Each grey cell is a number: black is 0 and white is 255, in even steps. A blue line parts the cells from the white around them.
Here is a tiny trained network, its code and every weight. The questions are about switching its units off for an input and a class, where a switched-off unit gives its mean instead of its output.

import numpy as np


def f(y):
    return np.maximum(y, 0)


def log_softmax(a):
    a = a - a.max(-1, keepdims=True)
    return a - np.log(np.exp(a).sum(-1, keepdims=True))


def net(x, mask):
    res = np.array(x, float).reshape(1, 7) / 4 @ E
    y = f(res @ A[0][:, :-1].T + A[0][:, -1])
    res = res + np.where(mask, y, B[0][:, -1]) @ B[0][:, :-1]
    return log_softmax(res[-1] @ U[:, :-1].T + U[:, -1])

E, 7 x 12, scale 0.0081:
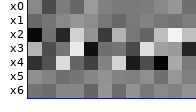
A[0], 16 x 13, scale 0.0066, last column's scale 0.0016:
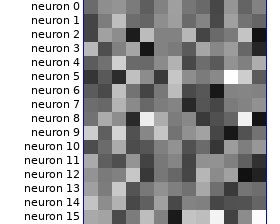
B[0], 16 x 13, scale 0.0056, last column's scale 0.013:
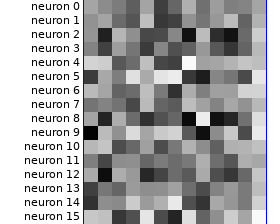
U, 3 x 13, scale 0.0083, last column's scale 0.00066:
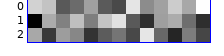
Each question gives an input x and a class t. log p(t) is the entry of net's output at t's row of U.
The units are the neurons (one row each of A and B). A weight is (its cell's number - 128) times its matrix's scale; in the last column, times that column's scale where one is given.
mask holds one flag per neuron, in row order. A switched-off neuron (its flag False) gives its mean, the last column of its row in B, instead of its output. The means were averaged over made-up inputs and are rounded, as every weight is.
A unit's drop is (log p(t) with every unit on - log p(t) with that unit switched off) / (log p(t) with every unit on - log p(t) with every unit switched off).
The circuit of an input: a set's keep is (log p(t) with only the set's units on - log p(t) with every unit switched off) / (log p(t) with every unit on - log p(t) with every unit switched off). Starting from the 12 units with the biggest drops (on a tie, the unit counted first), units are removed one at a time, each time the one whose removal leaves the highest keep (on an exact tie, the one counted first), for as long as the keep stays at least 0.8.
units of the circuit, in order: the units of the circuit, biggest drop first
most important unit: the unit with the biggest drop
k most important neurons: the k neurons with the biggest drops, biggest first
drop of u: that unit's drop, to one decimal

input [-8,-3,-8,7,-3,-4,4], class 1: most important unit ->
neuron 9
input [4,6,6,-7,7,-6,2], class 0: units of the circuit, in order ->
(neuron 4; neuron 6)
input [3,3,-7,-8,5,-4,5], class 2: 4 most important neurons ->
(neuron 8; neuron 2; neuron 5; neuron 15)
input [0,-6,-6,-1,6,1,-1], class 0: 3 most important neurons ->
(neuron 4; neuron 6; neuron 5)
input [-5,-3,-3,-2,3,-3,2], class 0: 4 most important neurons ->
(neuron 5; neuron 4; neuron 6; neuron 10)
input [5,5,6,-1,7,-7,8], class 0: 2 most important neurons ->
(neuron 4; neuron 6)
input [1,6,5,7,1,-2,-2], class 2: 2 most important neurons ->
(neuron 12; neuron 9)
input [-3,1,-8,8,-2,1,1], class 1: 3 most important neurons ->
(neuron 9; neuron 14; neuron 8)
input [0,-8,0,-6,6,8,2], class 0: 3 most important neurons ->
(neuron 4; neuron 6; neuron 10)
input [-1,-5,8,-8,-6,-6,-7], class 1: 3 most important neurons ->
(neuron 5; neuron 12; neuron 3)
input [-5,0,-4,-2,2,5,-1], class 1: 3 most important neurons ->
(neuron 15; neuron 9; neuron 14)
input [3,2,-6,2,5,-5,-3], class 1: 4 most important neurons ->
(neuron 9; neuron 14; neuron 15; neuron 13)
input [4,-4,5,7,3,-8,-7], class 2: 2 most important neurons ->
(neuron 12; neuron 9)
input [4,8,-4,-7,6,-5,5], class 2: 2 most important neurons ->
(neuron 8; neuron 2)
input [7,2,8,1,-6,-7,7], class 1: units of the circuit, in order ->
(neuron 5)
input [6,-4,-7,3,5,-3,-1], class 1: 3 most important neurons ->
(neuron 9; neuron 14; neuron 15)
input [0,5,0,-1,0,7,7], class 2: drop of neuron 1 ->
0.2
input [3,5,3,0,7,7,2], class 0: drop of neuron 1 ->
0.0
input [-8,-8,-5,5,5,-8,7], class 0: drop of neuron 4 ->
0.5
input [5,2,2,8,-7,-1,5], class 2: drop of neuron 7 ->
0.1
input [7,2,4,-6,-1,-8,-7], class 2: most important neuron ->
(neuron 8)
